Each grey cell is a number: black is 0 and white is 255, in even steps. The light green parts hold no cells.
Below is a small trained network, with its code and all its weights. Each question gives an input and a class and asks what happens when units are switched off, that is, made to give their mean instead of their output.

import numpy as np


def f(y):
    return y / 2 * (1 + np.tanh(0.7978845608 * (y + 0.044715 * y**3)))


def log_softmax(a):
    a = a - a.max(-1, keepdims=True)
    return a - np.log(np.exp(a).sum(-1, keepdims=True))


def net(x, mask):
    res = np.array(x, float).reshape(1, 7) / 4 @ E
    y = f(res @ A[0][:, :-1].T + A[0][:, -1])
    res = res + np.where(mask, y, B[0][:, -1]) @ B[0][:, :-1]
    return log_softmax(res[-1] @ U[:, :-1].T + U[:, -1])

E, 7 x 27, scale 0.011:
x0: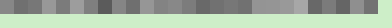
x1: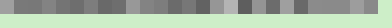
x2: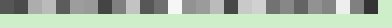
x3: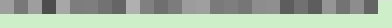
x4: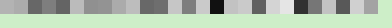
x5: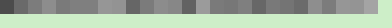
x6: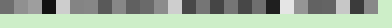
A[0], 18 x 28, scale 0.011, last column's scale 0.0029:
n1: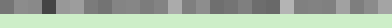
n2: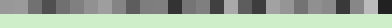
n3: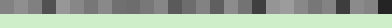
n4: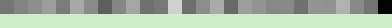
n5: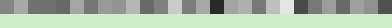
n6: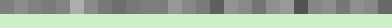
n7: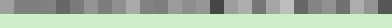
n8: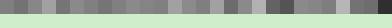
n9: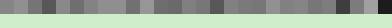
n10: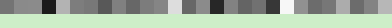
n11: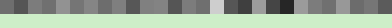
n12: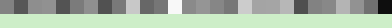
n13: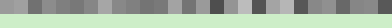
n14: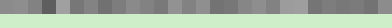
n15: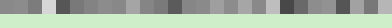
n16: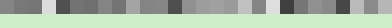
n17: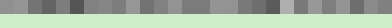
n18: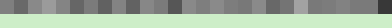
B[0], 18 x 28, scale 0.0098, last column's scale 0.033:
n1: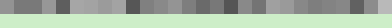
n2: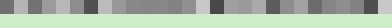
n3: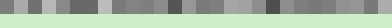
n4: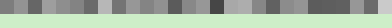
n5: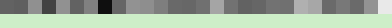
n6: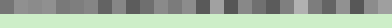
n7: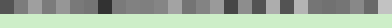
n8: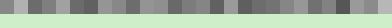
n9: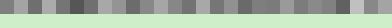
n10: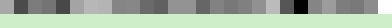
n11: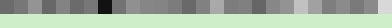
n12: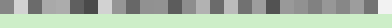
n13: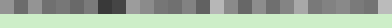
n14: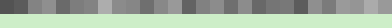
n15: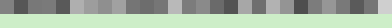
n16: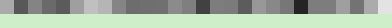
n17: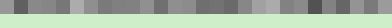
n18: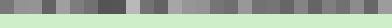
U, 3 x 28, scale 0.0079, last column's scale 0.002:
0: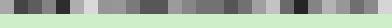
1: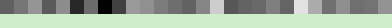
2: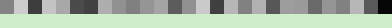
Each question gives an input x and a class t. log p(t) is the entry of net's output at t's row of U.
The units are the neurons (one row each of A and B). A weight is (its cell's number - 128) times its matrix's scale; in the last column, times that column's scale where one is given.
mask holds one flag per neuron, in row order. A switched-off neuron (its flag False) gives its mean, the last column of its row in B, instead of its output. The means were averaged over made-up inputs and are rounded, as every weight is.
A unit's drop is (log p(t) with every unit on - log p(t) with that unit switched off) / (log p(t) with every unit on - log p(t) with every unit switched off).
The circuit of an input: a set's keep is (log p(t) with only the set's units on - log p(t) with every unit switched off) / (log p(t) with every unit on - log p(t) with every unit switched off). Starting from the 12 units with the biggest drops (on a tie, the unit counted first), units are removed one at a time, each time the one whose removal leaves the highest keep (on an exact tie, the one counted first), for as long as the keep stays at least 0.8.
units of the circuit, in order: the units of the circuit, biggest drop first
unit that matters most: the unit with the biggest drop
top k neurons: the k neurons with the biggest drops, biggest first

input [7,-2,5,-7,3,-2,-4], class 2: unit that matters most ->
n12
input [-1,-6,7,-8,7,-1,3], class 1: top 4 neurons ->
[n5; n7; n13; n2]
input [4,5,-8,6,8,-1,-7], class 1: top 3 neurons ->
[n5; n7; n10]
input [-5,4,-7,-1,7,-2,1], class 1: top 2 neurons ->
[n5; n13]
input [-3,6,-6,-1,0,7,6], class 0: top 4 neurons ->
[n10; n12; n4; n8]
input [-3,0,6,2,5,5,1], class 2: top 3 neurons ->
[n12; n4; n11]
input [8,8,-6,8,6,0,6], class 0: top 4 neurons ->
[n10; n12; n11; n1]
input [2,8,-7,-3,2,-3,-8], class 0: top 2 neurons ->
[n16; n15]
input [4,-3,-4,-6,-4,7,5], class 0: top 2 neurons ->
[n10; n12]
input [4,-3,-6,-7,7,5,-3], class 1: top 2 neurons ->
[n5; n13]
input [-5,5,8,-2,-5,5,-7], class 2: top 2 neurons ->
[n10; n8]
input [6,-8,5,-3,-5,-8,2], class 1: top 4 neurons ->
[n11; n2; n12; n3]
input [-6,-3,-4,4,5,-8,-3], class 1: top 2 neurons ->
[n5; n10]
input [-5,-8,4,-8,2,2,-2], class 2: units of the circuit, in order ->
[n10]
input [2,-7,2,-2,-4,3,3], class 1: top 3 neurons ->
[n16; n11; n15]
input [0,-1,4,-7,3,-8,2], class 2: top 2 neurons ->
[n12; n11]
